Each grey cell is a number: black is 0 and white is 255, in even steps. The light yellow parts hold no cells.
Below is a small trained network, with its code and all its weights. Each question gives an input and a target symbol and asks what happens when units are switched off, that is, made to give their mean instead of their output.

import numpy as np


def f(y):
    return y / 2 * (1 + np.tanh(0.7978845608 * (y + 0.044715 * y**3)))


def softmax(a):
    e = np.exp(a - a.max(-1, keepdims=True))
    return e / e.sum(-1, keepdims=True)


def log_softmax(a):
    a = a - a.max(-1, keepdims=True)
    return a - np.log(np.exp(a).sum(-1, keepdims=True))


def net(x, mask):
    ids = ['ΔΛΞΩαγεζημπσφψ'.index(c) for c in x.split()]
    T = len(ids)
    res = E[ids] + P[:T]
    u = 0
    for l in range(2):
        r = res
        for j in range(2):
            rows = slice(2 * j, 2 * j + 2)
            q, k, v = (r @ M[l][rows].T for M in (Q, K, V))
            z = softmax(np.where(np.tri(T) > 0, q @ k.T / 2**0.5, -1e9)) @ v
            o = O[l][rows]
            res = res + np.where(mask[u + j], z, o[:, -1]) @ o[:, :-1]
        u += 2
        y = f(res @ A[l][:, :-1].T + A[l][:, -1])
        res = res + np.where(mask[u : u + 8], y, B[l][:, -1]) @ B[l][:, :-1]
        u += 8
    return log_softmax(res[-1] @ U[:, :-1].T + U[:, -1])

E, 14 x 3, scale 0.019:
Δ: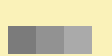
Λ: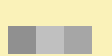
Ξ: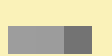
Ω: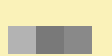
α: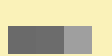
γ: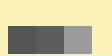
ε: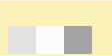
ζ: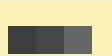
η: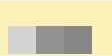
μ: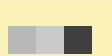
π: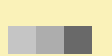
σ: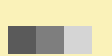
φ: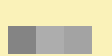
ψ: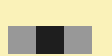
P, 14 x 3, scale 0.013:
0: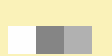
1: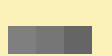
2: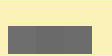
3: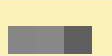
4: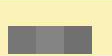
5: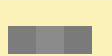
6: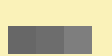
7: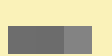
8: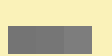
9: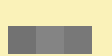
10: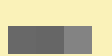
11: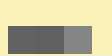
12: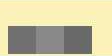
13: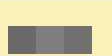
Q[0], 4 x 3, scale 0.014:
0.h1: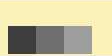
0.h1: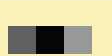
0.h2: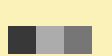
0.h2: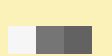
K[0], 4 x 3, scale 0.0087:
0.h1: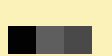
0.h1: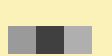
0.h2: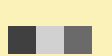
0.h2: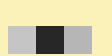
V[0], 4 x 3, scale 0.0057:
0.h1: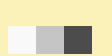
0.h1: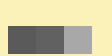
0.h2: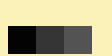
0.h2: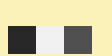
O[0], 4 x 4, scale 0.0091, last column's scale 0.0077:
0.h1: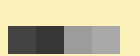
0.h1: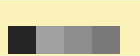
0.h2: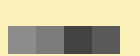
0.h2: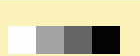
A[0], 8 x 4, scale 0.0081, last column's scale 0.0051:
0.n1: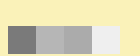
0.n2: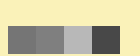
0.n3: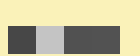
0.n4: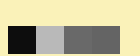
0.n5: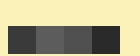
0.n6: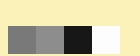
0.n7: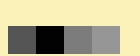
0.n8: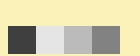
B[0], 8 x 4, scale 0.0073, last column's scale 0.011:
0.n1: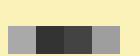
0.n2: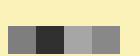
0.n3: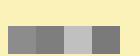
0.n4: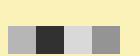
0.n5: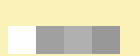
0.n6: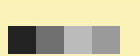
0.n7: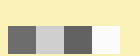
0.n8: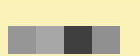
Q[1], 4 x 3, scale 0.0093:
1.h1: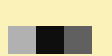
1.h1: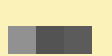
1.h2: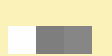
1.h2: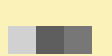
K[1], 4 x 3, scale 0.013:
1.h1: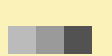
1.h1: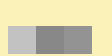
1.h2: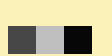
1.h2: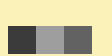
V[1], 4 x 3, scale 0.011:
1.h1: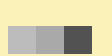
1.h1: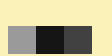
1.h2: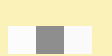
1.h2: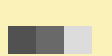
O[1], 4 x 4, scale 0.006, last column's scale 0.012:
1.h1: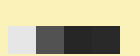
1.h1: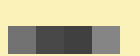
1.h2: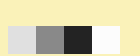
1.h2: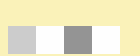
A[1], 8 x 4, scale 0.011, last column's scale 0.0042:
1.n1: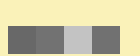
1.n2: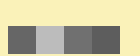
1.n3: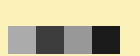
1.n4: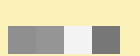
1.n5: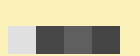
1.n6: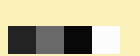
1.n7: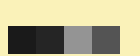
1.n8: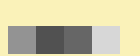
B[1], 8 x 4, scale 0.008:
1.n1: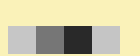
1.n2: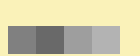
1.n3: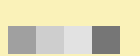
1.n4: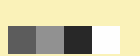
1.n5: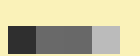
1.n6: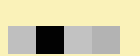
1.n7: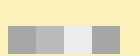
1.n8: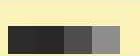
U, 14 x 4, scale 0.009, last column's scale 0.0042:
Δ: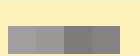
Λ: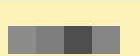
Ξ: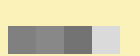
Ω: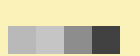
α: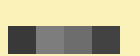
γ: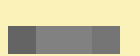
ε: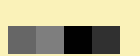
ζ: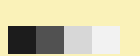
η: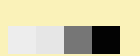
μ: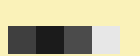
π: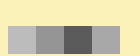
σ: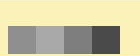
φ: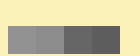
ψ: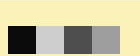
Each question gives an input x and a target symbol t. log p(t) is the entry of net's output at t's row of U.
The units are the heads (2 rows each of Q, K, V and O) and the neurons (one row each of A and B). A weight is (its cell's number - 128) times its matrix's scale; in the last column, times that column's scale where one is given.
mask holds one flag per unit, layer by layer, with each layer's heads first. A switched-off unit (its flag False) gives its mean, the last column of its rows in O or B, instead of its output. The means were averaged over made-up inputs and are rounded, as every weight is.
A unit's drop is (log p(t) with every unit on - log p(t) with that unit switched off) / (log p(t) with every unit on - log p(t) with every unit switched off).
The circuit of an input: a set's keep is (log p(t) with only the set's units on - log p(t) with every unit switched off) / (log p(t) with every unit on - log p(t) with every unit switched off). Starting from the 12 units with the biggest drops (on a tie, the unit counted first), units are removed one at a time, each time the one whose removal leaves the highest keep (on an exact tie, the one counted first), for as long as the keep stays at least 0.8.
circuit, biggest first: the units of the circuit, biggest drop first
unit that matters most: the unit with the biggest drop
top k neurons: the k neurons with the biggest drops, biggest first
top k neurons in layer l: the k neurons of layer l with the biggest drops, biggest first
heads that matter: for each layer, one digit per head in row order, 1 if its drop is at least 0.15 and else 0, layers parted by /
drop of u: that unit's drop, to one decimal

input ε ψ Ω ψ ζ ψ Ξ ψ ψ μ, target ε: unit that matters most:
1.h2
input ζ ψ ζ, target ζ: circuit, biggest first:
(1.h2 1.n7)
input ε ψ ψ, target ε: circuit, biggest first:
(1.h2 0.h2)
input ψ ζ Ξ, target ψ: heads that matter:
01 / 11
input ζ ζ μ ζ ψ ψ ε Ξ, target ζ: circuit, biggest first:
(1.h2 0.h2 0.n7)
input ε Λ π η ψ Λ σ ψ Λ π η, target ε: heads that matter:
11 / 01
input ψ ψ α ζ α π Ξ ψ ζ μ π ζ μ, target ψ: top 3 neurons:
(1.n4 1.n6 0.n6)
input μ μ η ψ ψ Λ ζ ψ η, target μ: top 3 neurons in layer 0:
(0.n7 0.n6 0.n4)
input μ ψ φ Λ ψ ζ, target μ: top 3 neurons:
(0.n6 1.n6 1.n8)
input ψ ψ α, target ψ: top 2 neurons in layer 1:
(1.n4 1.n6)
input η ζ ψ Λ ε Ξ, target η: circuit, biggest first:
(0.h2 1.h2)
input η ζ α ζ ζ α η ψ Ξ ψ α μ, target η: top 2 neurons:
(0.n2 1.n4)
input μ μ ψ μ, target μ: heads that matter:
01 / 01
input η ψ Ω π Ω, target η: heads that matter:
11 / 01
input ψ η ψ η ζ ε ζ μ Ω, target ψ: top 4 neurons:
(1.n4 0.n7 1.n6 0.n8)
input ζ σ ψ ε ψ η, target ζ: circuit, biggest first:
(1.h2 0.h1)
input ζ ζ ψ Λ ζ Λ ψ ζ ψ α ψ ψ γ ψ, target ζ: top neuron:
(0.n7)
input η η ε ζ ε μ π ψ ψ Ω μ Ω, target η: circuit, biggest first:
(0.h2 1.h2 0.n7)
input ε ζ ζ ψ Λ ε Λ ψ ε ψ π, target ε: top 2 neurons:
(1.n5 1.n8)
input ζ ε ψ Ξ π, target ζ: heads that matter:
00 / 01
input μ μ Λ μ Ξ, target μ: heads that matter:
01 / 11
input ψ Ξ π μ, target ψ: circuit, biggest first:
(0.h2)
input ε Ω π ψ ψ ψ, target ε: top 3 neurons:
(1.n5 0.n6 1.n8)
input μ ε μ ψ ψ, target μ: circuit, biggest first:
(1.h2 0.h2 1.n8)
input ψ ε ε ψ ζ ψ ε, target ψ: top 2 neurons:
(1.n4 1.n6)
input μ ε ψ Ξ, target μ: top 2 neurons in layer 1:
(1.n6 1.n8)
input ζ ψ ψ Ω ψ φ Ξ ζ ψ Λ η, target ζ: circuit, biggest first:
(1.h2)
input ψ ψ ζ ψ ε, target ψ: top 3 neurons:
(1.n4 1.n6 0.n8)
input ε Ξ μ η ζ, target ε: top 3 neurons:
(1.n5 0.n7 1.n8)
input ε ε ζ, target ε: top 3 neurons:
(1.n5 0.n1 0.n7)
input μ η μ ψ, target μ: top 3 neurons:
(1.n6 0.n6 1.n8)
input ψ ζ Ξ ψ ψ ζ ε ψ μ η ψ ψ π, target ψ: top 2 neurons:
(1.n4 1.n6)
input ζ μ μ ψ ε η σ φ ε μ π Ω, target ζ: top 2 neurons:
(0.n8 0.n5)
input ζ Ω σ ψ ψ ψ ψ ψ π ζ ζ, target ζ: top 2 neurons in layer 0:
(0.n8 0.n6)
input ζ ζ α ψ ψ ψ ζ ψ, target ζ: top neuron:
(1.n7)
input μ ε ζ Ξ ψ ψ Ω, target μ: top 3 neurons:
(0.n6 1.n6 1.n8)
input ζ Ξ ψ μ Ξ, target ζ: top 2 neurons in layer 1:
(1.n7 1.n6)
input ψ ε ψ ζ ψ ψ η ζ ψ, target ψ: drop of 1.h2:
0.2
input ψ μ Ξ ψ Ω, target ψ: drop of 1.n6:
0.1
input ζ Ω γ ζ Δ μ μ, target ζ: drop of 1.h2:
0.5
